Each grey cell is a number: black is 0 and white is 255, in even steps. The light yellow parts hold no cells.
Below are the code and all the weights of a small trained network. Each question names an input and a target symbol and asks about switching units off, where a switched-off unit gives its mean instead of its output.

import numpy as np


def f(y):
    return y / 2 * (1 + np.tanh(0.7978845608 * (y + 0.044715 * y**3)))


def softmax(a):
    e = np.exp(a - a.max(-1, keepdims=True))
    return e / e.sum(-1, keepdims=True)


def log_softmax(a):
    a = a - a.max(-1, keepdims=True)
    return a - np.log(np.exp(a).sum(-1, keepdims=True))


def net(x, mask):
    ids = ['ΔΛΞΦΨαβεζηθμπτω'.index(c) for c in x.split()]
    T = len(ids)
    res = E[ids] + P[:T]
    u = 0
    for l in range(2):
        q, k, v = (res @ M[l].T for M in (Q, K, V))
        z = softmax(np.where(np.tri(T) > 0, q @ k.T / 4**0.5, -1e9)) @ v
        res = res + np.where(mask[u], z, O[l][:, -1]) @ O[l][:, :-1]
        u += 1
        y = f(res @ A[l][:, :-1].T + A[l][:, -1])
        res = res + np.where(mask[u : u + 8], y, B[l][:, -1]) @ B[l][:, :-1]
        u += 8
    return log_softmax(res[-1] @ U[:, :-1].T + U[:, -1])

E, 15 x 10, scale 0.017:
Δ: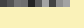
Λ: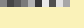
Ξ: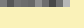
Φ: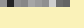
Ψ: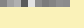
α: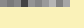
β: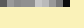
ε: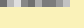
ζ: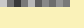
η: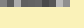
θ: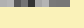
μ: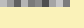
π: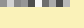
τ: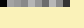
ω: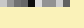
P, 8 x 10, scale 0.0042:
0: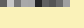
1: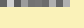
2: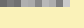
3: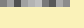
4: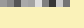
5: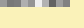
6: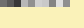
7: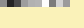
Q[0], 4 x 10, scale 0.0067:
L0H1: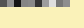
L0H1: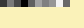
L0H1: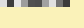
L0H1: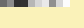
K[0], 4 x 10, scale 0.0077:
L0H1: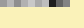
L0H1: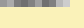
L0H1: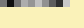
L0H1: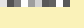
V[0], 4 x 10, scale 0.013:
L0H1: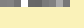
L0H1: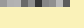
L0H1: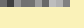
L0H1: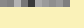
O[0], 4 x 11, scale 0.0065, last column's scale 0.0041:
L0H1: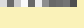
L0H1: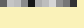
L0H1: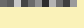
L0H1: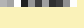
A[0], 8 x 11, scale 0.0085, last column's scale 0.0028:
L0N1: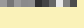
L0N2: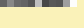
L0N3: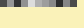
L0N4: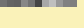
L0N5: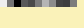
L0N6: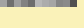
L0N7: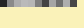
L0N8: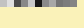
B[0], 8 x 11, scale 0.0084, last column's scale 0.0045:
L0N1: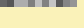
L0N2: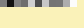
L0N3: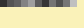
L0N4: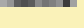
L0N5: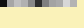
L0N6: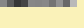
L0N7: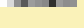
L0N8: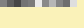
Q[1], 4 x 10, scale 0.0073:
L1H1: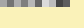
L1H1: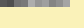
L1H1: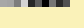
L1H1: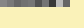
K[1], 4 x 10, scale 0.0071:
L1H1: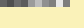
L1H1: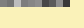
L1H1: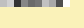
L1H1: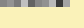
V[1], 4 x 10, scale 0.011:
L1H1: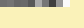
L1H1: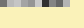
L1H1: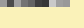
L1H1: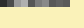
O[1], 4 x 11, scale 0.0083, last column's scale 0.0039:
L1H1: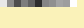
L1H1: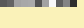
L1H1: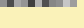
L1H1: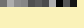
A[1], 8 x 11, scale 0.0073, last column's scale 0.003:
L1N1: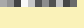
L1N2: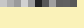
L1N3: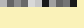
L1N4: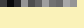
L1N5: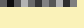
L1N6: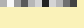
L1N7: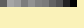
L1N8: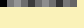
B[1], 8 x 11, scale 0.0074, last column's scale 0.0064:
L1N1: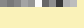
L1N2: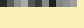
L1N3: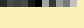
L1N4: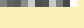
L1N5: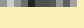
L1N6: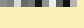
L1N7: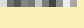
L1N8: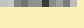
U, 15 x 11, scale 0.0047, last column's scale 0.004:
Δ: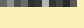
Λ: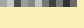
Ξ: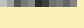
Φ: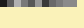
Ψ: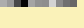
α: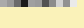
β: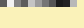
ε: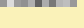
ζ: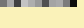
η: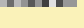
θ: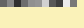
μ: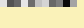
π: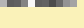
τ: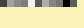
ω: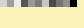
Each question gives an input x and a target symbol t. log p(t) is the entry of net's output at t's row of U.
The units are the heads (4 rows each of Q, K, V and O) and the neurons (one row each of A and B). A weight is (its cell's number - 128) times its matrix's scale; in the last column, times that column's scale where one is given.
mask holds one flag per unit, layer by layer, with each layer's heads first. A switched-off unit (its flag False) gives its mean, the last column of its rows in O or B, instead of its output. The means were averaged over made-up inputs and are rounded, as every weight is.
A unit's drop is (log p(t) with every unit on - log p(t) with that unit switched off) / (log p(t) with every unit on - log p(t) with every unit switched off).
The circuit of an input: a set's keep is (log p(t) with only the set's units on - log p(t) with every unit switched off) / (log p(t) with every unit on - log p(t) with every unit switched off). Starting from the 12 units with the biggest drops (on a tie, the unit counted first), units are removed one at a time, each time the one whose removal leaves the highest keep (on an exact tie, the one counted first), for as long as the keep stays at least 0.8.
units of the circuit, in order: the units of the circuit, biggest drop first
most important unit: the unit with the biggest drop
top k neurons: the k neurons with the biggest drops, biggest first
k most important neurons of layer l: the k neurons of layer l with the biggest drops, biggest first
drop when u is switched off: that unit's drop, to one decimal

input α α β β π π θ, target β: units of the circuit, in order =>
(L1H1)
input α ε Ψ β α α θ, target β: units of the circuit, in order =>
(L1H1 L0N3)
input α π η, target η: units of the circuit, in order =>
(L0N1 L1H1)
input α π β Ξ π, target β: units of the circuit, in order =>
(L1H1 L0N2)
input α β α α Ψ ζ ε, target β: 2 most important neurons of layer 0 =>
(L0N3 L0N7)
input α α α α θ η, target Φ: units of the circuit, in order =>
(L0N1 L1H1 L0H1)
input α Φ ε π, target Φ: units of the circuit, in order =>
(L1H1 L0N2 L0H1)
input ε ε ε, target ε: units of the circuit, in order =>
(L1H1 L0N7)
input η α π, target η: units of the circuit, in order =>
(L1H1 L0N1)
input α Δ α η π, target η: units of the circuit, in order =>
(L1H1 L0N2 L0N1)
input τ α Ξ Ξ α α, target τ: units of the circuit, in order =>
(L0N7 L1H1 L0N3)
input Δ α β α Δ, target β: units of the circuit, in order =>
(L1H1 L0N3)
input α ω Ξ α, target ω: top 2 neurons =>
(L1N4 L0N3)
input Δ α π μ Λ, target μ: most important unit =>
L0H1
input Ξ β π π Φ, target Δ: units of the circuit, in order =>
(L1N3 L0H1 L1H1)
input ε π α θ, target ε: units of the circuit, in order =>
(L0N5 L1H1)
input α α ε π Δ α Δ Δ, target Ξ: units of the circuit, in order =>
(L1H1 L1N4)
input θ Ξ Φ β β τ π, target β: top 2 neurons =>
(L1N8 L0N3)
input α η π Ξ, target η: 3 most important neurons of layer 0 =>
(L0N1 L0N2 L0N6)
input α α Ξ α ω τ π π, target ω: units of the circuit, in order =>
(L0H1)
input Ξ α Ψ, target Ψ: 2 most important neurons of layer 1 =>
(L1N6 L1N2)
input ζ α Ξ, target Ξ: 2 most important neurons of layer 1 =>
(L1N5 L1N4)
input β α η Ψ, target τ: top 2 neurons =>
(L1N6 L0N2)
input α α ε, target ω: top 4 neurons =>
(L0N7 L1N6 L1N4 L0N3)
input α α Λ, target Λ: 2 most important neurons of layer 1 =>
(L1N5 L1N1)
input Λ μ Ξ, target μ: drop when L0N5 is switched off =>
0.1
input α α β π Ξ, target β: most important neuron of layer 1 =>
(L1N8)
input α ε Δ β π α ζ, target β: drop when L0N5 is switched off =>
0.2
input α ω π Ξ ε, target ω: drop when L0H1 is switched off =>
0.5
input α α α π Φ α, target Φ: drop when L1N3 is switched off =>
0.2
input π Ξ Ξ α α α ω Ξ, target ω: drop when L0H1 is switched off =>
1.1
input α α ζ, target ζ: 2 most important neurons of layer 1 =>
(L1N4 L1N1)
